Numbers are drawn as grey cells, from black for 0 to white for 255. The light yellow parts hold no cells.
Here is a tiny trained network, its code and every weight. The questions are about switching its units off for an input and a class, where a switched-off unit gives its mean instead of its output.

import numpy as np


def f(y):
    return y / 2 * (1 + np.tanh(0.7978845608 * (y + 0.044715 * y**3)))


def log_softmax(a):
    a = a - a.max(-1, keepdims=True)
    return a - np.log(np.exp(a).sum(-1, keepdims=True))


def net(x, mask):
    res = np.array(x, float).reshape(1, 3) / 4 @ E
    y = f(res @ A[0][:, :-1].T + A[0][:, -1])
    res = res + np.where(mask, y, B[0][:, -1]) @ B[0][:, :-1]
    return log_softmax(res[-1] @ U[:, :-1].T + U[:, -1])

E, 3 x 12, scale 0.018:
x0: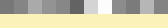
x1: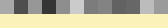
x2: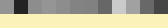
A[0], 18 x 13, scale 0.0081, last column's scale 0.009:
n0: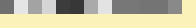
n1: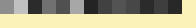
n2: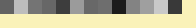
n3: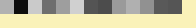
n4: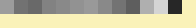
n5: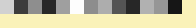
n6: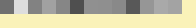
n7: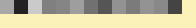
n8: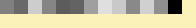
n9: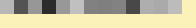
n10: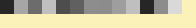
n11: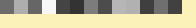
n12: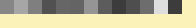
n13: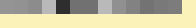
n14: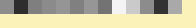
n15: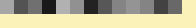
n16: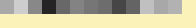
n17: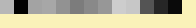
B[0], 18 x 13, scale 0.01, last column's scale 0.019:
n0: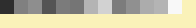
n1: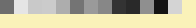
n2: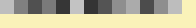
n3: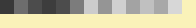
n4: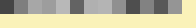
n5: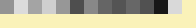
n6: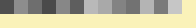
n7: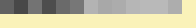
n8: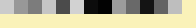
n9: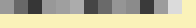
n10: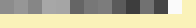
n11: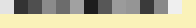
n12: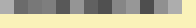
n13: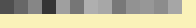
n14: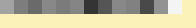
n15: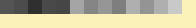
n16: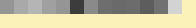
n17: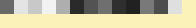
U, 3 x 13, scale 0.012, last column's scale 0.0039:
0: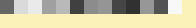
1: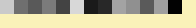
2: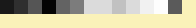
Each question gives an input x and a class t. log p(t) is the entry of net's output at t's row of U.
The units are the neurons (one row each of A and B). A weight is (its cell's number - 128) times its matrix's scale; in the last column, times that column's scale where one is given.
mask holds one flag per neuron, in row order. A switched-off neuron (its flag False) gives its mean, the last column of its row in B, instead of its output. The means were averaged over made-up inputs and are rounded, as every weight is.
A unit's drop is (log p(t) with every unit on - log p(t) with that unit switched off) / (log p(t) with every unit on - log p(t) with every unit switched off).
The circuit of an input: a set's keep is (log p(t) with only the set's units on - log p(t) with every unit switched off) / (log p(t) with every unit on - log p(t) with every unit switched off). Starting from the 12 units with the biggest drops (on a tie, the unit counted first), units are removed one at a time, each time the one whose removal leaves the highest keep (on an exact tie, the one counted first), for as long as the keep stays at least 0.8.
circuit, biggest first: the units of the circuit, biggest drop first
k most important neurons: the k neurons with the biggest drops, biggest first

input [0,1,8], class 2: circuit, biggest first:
n7, n8
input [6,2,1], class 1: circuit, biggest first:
n8
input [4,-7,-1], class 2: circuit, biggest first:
n0, n17
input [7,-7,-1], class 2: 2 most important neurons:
n0, n17
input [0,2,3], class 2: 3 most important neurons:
n8, n11, n3
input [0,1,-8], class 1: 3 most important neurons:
n2, n17, n12
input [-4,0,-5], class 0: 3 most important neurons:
n1, n11, n8
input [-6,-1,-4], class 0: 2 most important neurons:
n1, n11
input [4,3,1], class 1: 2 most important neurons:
n17, n1
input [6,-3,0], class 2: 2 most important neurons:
n17, n0
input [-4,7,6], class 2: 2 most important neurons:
n3, n7
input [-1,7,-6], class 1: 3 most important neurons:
n2, n9, n17
